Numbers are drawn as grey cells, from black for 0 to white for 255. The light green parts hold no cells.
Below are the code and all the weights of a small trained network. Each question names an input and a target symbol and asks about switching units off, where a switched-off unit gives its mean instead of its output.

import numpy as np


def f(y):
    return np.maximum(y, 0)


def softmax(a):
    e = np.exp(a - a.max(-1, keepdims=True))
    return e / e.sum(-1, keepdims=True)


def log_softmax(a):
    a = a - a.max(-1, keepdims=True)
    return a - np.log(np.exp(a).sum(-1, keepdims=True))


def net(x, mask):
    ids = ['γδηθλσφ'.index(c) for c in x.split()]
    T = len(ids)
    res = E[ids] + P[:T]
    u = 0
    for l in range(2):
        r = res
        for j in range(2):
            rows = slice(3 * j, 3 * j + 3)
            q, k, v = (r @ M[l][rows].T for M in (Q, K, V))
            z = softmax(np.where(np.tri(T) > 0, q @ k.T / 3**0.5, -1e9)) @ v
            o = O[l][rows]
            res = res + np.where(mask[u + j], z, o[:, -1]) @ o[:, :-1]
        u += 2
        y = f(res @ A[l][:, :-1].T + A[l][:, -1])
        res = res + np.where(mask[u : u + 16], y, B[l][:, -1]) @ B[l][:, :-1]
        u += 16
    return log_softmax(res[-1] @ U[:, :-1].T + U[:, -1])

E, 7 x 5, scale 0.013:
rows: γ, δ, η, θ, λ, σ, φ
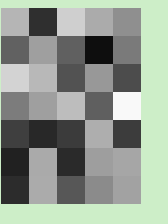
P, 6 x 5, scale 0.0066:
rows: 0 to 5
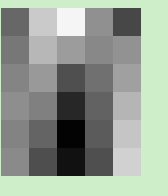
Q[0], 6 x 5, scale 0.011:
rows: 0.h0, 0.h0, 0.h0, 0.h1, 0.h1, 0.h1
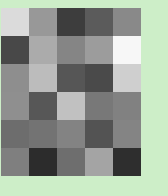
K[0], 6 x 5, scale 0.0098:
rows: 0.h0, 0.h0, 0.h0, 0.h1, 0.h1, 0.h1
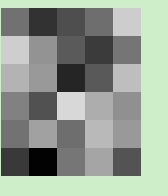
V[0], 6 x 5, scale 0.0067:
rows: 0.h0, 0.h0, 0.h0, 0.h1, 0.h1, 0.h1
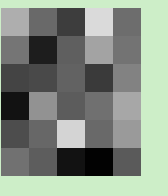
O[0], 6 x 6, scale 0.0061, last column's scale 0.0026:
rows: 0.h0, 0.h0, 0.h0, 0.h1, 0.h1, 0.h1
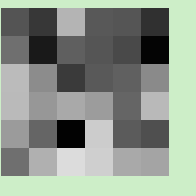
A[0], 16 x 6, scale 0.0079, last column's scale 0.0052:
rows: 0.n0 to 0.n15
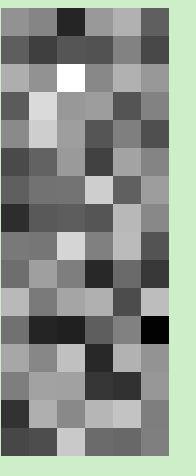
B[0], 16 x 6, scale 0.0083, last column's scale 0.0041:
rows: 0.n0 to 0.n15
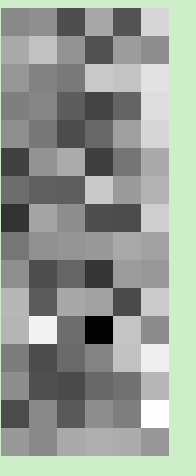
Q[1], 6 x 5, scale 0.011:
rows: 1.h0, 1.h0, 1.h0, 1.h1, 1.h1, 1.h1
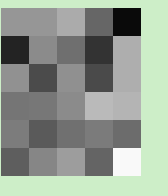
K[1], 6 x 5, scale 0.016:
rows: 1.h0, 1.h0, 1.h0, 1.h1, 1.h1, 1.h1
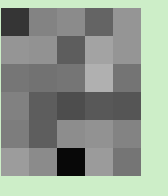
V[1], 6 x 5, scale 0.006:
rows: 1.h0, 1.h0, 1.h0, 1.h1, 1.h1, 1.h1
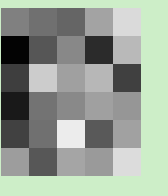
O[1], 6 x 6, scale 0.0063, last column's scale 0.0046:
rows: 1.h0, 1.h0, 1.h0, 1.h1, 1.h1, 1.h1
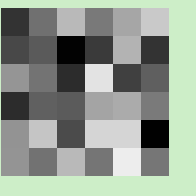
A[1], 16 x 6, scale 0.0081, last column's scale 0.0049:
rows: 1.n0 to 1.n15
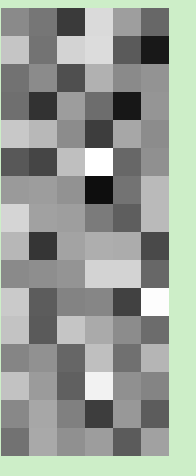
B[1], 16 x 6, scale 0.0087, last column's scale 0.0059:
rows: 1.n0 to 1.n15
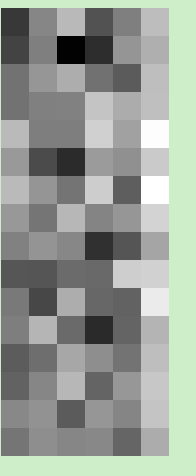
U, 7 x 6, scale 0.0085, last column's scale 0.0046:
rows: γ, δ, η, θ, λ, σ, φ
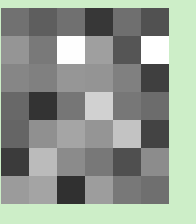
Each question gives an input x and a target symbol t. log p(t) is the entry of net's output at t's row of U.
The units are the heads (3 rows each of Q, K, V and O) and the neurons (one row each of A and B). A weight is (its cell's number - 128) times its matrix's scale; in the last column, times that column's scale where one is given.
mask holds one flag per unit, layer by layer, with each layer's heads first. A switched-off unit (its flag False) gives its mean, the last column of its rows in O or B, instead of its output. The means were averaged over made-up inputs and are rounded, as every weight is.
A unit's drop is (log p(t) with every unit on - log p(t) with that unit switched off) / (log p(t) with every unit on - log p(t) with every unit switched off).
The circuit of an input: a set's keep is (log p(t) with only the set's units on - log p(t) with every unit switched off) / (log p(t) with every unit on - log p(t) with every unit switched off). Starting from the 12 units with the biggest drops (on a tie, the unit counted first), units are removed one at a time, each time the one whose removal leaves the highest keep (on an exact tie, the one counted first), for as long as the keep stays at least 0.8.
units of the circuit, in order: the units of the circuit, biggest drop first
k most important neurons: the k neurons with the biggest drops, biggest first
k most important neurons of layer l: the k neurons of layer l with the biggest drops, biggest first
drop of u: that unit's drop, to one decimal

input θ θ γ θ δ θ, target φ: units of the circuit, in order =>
0.h1; 0.h0
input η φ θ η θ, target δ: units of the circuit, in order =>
1.h1; 1.h0
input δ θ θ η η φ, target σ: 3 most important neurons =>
0.n7; 0.n2; 0.n14
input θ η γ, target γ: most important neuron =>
1.n1
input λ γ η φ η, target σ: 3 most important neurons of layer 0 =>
0.n2; 0.n5; 0.n12
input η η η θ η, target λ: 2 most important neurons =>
0.n0; 0.n2
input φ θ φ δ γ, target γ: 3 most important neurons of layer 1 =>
1.n1; 1.n11; 1.n8
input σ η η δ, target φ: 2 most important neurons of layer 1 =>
1.n6; 1.n14
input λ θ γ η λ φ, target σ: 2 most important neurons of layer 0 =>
0.n7; 0.n14
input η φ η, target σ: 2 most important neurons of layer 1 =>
1.n0; 1.n2
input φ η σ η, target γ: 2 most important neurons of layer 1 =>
1.n6; 1.n4
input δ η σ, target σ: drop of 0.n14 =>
0.2
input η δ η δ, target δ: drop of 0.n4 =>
-0.1
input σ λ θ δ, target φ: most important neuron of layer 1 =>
1.n6
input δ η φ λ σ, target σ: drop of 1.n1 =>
0.0
